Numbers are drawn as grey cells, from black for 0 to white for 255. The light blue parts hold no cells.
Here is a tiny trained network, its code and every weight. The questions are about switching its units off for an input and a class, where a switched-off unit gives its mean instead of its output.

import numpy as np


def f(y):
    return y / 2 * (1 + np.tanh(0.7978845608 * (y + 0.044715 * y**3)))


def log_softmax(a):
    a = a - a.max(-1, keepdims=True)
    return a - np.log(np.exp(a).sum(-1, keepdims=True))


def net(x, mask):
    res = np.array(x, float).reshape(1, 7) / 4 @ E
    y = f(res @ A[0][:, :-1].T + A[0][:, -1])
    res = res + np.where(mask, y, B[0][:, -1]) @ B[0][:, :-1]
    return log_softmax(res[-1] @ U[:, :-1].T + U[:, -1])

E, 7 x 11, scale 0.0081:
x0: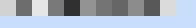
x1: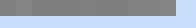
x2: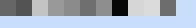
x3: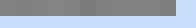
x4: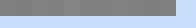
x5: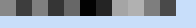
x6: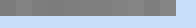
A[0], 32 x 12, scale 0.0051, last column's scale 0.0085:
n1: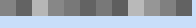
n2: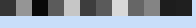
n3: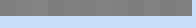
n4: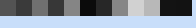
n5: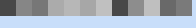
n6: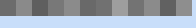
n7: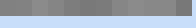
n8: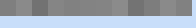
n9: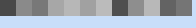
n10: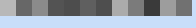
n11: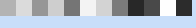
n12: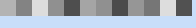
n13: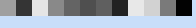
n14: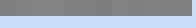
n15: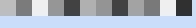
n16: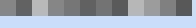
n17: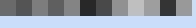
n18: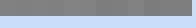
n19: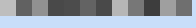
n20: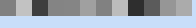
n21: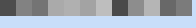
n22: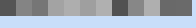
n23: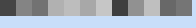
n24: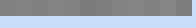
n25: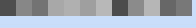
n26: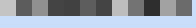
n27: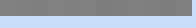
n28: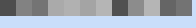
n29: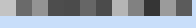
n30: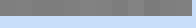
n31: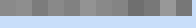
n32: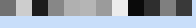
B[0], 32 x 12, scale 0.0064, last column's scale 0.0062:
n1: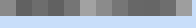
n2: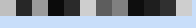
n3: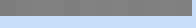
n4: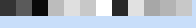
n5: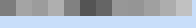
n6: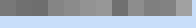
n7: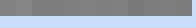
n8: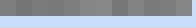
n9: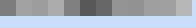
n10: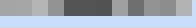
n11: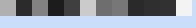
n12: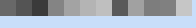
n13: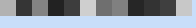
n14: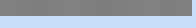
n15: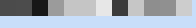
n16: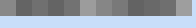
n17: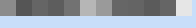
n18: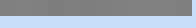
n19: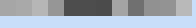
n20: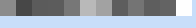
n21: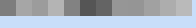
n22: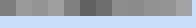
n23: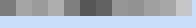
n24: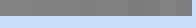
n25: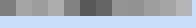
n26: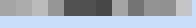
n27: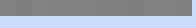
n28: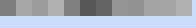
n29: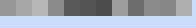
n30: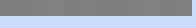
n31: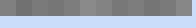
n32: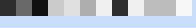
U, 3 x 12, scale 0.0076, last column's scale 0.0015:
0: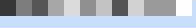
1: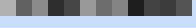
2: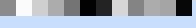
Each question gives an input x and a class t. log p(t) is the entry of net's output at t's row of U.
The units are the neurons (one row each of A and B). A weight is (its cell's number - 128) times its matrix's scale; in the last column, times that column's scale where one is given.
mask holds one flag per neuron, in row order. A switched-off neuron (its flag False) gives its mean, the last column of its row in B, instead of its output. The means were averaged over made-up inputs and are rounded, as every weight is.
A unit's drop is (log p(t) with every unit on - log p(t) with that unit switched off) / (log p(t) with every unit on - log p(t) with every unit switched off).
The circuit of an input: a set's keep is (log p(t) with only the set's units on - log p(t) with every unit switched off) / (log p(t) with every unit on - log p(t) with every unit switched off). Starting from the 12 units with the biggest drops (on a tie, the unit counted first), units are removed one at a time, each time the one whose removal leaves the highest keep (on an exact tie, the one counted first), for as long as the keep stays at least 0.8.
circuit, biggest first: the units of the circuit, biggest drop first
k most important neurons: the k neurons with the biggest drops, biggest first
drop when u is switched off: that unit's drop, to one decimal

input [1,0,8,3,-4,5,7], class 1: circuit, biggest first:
(n13)
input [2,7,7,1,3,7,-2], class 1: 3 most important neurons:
(n13 n32 n17)
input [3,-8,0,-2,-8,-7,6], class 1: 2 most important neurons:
(n11 n32)
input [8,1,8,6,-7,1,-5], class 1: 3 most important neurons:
(n13 n32 n4)
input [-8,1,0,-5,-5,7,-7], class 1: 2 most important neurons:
(n2 n32)
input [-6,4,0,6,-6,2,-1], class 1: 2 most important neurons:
(n2 n32)
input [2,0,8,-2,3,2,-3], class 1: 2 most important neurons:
(n13 n32)
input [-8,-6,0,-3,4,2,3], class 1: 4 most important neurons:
(n2 n32 n15 n17)
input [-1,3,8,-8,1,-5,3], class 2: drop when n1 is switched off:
0.0
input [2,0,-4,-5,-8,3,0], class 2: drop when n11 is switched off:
0.1
